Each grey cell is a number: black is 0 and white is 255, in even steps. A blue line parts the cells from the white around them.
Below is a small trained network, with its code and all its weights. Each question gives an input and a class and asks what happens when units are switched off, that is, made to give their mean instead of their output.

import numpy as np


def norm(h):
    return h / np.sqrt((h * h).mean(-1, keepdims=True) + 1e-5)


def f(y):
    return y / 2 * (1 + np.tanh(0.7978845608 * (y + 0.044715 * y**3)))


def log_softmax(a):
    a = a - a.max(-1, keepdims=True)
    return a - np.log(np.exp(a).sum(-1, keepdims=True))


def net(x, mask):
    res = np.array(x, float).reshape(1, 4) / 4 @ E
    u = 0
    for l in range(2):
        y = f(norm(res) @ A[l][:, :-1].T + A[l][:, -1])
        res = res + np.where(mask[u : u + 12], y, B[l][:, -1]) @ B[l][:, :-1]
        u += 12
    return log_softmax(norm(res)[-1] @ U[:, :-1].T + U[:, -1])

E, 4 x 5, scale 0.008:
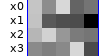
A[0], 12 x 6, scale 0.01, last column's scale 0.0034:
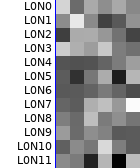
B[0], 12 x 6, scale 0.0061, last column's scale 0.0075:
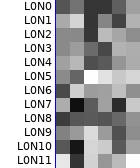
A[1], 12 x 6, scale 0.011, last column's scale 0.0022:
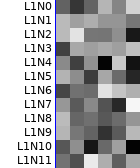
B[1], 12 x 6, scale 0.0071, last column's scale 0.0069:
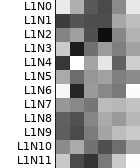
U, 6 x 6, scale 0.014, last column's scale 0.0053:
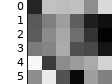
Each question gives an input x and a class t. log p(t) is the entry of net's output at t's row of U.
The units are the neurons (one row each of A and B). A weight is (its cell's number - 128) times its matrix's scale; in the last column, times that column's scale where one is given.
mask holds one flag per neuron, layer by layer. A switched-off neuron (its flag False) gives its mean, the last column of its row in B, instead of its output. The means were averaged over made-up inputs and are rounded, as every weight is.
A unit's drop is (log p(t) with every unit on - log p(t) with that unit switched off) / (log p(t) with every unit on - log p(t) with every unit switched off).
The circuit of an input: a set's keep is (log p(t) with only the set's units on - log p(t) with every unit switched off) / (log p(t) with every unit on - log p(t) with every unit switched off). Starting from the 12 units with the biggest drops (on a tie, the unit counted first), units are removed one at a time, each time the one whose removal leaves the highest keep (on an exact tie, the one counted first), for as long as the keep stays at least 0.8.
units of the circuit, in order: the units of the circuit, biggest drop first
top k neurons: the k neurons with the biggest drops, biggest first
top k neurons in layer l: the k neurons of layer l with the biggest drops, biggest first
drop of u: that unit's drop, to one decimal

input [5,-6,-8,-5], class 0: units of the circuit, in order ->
[L1N4 L0N5]
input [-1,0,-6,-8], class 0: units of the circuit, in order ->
[L1N4]
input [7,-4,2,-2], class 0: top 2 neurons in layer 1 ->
[L1N4 L1N0]
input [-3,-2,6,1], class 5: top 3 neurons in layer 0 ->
[L0N5 L0N1 L0N3]
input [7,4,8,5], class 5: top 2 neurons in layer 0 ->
[L0N7 L0N3]
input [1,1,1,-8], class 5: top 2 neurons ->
[L0N1 L0N11]
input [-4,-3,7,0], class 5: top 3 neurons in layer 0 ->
[L0N5 L0N1 L0N11]
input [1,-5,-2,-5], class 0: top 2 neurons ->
[L1N4 L0N5]
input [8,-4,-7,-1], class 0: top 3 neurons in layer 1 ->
[L1N4 L1N6 L1N3]
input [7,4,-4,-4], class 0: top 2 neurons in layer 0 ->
[L0N7 L0N11]
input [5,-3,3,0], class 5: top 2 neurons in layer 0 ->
[L0N1 L0N11]
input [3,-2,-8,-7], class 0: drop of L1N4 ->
0.5
